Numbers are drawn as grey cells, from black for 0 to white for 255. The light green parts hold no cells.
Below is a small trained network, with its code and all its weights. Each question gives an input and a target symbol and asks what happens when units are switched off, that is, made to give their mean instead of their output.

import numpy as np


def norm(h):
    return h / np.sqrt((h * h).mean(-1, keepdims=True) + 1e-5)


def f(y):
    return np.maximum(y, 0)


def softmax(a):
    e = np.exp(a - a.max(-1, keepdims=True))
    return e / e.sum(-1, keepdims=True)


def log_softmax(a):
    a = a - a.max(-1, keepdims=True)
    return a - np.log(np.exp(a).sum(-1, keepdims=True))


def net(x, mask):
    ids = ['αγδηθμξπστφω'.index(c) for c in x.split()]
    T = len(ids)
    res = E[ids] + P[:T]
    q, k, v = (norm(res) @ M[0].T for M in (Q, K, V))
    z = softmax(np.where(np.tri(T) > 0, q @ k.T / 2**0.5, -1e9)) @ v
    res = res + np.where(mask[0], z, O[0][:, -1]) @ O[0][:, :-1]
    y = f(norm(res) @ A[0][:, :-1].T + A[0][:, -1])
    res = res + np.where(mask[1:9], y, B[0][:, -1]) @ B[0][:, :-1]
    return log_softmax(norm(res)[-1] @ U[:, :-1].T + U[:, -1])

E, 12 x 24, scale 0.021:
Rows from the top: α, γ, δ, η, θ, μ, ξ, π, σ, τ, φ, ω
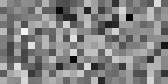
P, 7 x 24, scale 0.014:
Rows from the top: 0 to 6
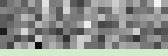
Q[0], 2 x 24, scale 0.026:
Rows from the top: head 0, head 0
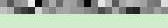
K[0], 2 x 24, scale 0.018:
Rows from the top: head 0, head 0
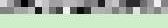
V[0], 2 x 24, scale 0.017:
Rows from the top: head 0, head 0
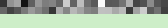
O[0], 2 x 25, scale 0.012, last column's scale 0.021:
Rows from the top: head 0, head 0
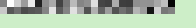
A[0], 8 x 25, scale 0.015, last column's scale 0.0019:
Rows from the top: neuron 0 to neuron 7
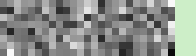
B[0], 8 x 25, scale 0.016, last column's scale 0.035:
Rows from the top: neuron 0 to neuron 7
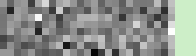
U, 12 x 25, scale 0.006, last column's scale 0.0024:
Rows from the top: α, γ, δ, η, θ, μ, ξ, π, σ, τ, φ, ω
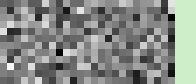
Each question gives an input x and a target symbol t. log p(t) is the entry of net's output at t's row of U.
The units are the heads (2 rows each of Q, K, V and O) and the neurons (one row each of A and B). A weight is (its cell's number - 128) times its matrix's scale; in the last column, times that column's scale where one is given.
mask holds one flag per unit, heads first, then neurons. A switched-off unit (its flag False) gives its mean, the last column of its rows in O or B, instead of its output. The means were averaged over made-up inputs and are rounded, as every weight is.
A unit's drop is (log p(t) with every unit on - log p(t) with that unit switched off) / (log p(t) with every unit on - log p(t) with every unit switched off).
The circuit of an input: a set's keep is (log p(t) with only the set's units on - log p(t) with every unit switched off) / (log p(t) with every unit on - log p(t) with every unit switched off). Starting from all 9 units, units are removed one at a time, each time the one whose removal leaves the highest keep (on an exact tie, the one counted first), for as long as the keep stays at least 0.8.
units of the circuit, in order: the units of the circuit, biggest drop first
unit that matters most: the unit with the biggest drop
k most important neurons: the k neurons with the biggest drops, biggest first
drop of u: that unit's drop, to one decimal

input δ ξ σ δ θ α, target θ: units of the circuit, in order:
[head 0]
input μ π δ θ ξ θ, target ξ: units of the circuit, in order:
[head 0; neuron 6]
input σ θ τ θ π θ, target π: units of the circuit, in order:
[head 0; neuron 2; neuron 6]
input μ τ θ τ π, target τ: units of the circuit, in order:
[head 0; neuron 3; neuron 0]
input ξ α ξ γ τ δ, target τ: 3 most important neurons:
[neuron 3; neuron 0; neuron 1]
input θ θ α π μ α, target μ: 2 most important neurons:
[neuron 5; neuron 3]
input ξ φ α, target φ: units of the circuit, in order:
[head 0; neuron 7; neuron 3; neuron 4]
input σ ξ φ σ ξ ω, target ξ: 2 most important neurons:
[neuron 6; neuron 2]
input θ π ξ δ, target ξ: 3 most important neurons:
[neuron 6; neuron 2; neuron 5]
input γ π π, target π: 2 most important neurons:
[neuron 2; neuron 6]
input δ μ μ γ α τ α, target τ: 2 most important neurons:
[neuron 3; neuron 0]
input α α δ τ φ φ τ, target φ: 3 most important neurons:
[neuron 7; neuron 6; neuron 3]
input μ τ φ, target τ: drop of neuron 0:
0.3
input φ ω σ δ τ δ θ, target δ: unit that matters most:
neuron 4
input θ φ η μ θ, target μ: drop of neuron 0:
0.1
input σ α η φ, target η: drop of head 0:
0.7
